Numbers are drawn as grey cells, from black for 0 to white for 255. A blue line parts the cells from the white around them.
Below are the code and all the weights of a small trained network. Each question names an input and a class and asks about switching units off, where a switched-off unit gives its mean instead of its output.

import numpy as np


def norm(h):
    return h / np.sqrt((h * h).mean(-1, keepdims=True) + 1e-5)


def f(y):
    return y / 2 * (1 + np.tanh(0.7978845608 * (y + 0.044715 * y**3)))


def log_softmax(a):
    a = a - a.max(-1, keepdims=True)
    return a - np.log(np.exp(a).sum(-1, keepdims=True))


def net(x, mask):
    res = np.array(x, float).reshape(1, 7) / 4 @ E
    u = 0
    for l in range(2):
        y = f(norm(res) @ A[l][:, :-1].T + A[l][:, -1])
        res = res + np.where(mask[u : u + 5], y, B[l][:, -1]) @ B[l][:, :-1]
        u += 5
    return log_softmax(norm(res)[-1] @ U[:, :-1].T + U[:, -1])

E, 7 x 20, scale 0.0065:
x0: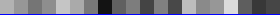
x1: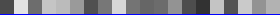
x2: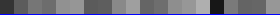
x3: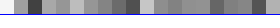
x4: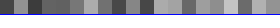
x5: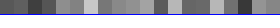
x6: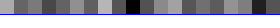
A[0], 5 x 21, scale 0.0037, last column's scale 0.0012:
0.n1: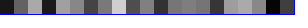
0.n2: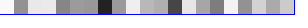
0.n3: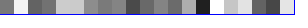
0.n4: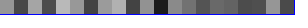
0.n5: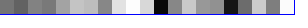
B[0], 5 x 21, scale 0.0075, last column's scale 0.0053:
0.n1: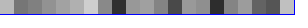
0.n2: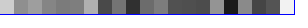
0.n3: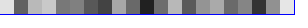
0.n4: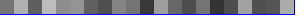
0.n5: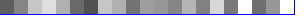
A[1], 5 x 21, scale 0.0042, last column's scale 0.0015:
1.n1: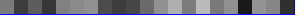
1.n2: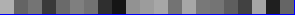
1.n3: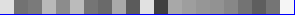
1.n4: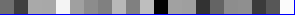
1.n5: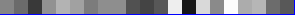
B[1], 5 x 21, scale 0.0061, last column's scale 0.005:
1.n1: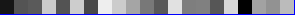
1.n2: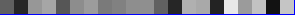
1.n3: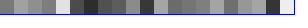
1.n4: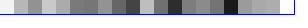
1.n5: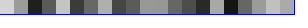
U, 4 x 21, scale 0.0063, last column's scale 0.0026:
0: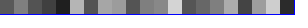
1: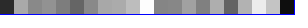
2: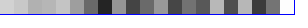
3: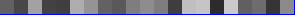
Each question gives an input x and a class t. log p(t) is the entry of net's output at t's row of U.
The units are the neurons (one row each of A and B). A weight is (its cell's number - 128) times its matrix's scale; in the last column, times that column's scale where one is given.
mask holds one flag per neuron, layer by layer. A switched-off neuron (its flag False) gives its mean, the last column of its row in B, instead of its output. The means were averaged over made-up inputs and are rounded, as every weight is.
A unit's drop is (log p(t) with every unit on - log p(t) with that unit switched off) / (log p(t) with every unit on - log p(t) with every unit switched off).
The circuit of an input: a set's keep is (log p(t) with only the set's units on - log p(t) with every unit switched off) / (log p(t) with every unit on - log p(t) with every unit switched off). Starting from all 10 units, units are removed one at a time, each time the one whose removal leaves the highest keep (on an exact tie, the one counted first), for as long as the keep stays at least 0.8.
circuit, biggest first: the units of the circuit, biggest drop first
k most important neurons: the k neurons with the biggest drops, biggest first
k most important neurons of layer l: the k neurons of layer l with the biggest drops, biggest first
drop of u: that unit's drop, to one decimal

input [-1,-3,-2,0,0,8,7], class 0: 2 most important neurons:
[1.n1, 0.n2]
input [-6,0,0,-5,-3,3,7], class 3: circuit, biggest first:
[0.n5, 0.n1, 0.n3]
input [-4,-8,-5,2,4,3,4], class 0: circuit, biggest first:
[1.n1]
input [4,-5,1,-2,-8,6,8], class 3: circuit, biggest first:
[0.n5, 1.n2]
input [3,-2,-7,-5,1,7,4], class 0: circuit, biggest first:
[0.n5, 1.n1]
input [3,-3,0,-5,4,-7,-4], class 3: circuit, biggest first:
[0.n5, 1.n2]
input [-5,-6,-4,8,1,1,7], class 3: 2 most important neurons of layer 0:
[0.n3, 0.n5]
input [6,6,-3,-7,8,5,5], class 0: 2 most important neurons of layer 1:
[1.n4, 1.n3]
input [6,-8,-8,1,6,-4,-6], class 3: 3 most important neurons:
[1.n2, 0.n5, 1.n4]
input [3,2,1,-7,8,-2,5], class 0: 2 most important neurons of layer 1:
[1.n5, 1.n1]
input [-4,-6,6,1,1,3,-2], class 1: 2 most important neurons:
[0.n5, 1.n2]
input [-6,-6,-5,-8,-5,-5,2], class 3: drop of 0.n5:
0.2
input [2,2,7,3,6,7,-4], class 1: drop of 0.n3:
0.2
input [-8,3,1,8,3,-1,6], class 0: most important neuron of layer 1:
[1.n4]
